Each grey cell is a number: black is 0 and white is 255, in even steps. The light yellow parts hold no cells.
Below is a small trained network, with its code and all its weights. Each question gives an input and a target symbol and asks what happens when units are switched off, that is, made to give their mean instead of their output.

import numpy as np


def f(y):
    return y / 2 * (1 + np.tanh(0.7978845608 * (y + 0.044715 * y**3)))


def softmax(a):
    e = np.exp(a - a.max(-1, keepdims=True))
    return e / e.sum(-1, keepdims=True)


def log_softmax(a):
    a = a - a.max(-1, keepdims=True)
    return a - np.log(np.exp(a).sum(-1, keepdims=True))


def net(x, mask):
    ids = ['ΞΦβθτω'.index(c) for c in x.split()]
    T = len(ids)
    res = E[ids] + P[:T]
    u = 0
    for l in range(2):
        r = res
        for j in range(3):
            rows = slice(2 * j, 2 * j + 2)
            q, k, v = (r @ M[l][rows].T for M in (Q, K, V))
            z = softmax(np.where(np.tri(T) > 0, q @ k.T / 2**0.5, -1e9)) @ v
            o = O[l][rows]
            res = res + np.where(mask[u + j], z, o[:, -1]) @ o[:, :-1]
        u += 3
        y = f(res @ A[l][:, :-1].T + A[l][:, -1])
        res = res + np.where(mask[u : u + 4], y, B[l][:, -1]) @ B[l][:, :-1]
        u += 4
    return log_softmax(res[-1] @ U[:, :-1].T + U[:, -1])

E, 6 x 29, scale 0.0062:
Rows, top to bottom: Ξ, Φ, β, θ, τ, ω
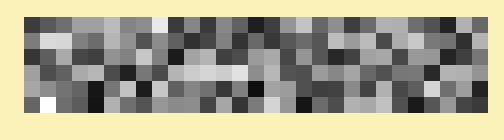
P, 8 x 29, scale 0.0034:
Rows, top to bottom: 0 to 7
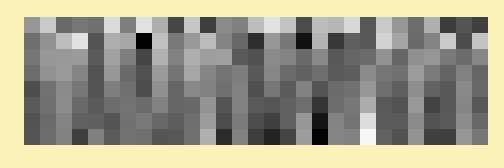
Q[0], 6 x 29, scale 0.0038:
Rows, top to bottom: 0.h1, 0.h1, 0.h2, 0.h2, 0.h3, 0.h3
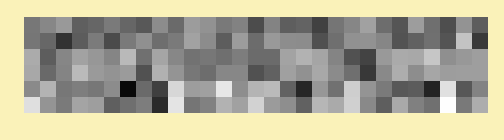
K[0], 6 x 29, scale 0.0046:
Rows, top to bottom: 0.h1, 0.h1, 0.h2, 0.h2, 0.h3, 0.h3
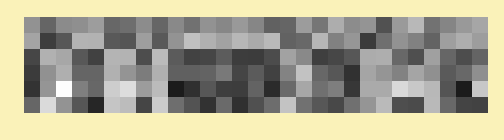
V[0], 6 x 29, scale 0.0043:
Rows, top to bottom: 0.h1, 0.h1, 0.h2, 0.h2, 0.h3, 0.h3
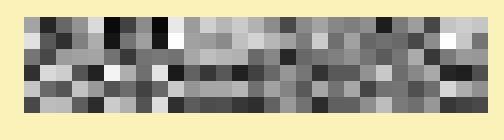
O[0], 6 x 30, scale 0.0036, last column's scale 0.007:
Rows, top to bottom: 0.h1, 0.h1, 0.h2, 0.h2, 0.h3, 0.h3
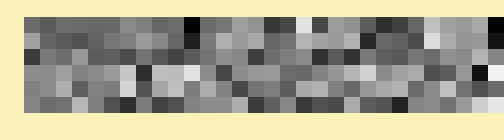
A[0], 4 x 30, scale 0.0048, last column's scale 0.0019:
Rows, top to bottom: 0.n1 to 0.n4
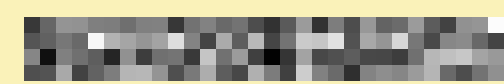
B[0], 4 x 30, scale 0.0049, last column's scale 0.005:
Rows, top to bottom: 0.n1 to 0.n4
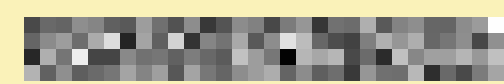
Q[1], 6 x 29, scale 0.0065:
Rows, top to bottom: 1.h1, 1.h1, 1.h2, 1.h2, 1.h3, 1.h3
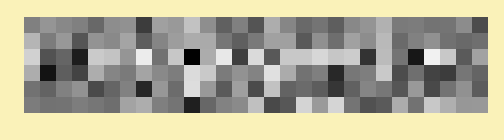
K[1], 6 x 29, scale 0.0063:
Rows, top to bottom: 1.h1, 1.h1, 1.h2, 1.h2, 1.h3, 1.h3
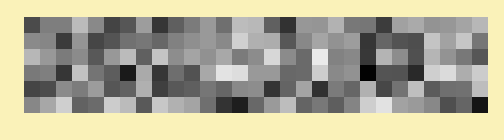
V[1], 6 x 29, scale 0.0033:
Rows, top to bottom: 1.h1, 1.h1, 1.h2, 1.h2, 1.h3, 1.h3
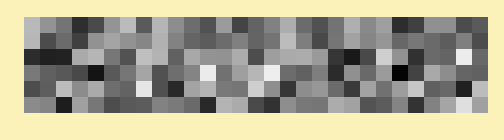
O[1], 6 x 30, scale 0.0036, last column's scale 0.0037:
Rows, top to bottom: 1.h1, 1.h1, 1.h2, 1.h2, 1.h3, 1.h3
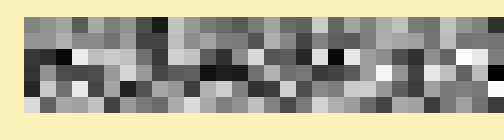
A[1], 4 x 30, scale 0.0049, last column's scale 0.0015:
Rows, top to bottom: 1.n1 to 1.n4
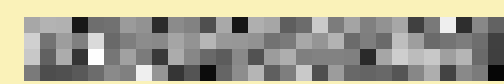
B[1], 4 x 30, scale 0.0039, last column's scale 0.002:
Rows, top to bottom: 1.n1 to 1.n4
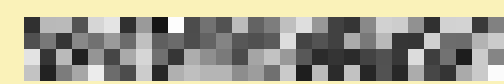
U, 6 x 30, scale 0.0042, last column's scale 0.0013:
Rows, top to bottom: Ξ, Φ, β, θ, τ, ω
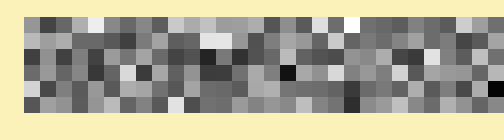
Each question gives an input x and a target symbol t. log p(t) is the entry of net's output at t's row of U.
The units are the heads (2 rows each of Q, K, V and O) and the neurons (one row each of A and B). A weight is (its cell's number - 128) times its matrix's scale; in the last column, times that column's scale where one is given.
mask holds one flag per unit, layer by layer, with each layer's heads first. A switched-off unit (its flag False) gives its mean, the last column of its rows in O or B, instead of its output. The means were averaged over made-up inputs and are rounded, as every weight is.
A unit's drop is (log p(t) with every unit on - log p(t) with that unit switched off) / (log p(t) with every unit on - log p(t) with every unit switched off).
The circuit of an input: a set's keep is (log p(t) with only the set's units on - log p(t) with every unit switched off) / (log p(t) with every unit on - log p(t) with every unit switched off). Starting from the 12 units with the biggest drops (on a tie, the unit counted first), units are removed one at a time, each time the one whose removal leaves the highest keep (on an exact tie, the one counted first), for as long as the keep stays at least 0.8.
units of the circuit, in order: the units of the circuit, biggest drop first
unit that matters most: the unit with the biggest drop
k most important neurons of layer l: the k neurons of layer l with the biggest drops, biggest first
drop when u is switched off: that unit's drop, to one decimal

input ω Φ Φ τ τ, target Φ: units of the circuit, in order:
[1.h2]
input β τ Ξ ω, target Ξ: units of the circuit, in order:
[1.h2; 0.n1]
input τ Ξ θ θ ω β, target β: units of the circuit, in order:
[0.h2; 1.h2]
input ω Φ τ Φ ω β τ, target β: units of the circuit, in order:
[1.h3; 1.h2]
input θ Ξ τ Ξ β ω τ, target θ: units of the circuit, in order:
[0.h3; 1.h2; 1.n4]
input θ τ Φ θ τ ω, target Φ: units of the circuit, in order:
[0.h1; 0.h2; 1.h2; 1.h3]
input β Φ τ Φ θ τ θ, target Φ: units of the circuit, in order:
[0.h1; 0.n3; 1.h2; 0.h2]
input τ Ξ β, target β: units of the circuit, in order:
[1.h3; 1.h2]
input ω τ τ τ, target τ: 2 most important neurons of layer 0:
[0.n3; 0.n1]
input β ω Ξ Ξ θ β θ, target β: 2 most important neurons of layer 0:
[0.n3; 0.n4]
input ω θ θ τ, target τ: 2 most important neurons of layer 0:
[0.n4; 0.n3]
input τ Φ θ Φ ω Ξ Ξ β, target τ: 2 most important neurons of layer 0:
[0.n4; 0.n3]
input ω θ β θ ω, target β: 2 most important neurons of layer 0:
[0.n4; 0.n3]
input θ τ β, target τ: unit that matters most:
0.n4
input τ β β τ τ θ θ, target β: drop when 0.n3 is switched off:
0.6
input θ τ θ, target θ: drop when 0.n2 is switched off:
0.0
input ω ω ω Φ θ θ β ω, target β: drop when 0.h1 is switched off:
0.1
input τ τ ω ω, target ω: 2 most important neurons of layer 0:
[0.n1; 0.n3]
